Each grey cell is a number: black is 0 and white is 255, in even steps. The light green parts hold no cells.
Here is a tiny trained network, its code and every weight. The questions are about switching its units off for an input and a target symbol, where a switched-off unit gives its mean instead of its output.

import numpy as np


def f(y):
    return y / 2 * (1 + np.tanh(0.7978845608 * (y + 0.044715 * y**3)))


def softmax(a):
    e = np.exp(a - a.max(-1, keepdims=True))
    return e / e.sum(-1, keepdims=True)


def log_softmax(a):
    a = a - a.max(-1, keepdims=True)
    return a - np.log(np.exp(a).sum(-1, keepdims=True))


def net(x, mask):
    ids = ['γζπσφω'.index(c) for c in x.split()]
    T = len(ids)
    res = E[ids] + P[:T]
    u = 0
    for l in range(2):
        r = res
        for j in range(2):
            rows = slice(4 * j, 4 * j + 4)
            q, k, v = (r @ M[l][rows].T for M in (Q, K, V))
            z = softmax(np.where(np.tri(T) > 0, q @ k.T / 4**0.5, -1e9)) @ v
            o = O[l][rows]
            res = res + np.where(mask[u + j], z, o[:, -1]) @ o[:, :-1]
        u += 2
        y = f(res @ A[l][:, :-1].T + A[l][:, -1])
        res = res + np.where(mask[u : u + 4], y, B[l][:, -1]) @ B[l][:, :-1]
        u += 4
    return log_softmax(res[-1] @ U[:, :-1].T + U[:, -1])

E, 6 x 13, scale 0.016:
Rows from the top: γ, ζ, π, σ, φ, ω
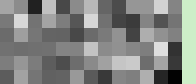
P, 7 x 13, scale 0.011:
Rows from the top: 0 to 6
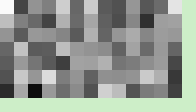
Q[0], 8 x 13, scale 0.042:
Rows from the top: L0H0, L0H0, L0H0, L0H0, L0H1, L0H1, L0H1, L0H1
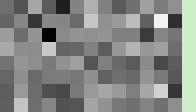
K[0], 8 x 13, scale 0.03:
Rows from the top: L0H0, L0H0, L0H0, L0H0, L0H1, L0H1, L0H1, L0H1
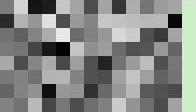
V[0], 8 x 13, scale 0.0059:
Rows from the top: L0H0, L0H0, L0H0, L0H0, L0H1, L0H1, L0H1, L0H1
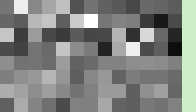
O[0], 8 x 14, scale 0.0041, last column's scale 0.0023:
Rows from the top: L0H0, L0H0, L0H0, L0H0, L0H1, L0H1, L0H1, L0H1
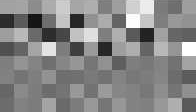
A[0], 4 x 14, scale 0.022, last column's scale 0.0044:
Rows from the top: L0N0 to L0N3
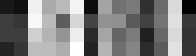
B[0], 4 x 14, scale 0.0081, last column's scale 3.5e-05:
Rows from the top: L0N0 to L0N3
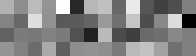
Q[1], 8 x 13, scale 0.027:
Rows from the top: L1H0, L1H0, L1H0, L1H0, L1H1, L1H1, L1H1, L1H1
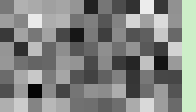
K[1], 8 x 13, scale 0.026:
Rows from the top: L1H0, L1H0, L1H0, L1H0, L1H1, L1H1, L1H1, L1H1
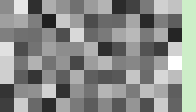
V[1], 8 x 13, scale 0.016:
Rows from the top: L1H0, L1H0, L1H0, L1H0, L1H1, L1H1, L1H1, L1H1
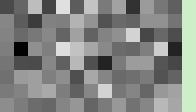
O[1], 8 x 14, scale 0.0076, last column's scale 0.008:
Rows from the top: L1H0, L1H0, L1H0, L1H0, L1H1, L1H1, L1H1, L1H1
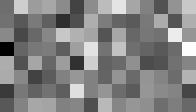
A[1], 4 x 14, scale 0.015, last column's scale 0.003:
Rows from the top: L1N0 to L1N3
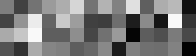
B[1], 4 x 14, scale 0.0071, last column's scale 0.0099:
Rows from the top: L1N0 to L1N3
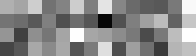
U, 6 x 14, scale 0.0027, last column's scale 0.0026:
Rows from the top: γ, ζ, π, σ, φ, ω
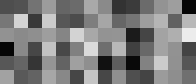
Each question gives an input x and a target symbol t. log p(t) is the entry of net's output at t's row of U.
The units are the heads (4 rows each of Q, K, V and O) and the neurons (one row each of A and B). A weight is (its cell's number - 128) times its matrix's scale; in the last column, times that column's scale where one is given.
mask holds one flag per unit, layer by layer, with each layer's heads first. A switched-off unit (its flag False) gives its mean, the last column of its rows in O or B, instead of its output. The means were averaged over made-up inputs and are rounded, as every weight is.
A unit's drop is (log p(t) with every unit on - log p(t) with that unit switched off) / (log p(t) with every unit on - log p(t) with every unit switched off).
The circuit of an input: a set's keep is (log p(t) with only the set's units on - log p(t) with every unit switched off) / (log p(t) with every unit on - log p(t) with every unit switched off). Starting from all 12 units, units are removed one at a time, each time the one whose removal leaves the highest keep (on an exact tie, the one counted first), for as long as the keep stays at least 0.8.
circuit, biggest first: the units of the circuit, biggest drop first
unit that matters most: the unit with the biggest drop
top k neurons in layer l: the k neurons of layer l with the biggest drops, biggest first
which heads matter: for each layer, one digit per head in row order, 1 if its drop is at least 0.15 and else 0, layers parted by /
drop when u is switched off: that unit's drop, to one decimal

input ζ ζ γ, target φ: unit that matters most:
L1H1
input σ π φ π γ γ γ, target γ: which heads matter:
10 / 11
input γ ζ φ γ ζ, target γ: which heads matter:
10 / 10
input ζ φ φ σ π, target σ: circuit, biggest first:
(L0H0, L1H0)
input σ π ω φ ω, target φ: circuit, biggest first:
(L1H0, L1N1, L0H0)
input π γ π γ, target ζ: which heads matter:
00 / 10
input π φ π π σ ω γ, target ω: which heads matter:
00 / 01
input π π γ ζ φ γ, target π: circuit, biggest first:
(L1H0, L1N0)
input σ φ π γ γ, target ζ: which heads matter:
10 / 10
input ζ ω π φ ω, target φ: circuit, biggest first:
(L0H0, L1H0, L1N1)
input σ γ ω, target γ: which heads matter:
00 / 10
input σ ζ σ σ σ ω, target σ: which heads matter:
00 / 10
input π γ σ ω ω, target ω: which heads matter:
10 / 01
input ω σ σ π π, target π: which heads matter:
10 / 10
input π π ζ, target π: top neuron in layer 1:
(L1N2)
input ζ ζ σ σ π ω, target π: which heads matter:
10 / 10
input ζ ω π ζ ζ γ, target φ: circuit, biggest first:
(L1H0, L0H0)
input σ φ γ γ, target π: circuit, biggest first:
(L1N0, L1H0)
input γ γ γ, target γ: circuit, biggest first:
(L1H0, L1N3, L1H1)
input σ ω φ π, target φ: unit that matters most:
L1N1
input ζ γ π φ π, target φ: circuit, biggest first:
(L0H0, L1H0, L1N1)
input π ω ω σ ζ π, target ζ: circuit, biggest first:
(L0H0, L1H0)
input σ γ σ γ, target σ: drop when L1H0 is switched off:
0.8
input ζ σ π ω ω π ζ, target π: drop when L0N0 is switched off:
0.0
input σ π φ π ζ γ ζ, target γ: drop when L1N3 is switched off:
0.5
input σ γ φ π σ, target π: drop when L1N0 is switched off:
0.6
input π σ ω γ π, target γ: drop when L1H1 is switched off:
0.1
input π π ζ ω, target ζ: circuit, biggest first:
(L1H0)
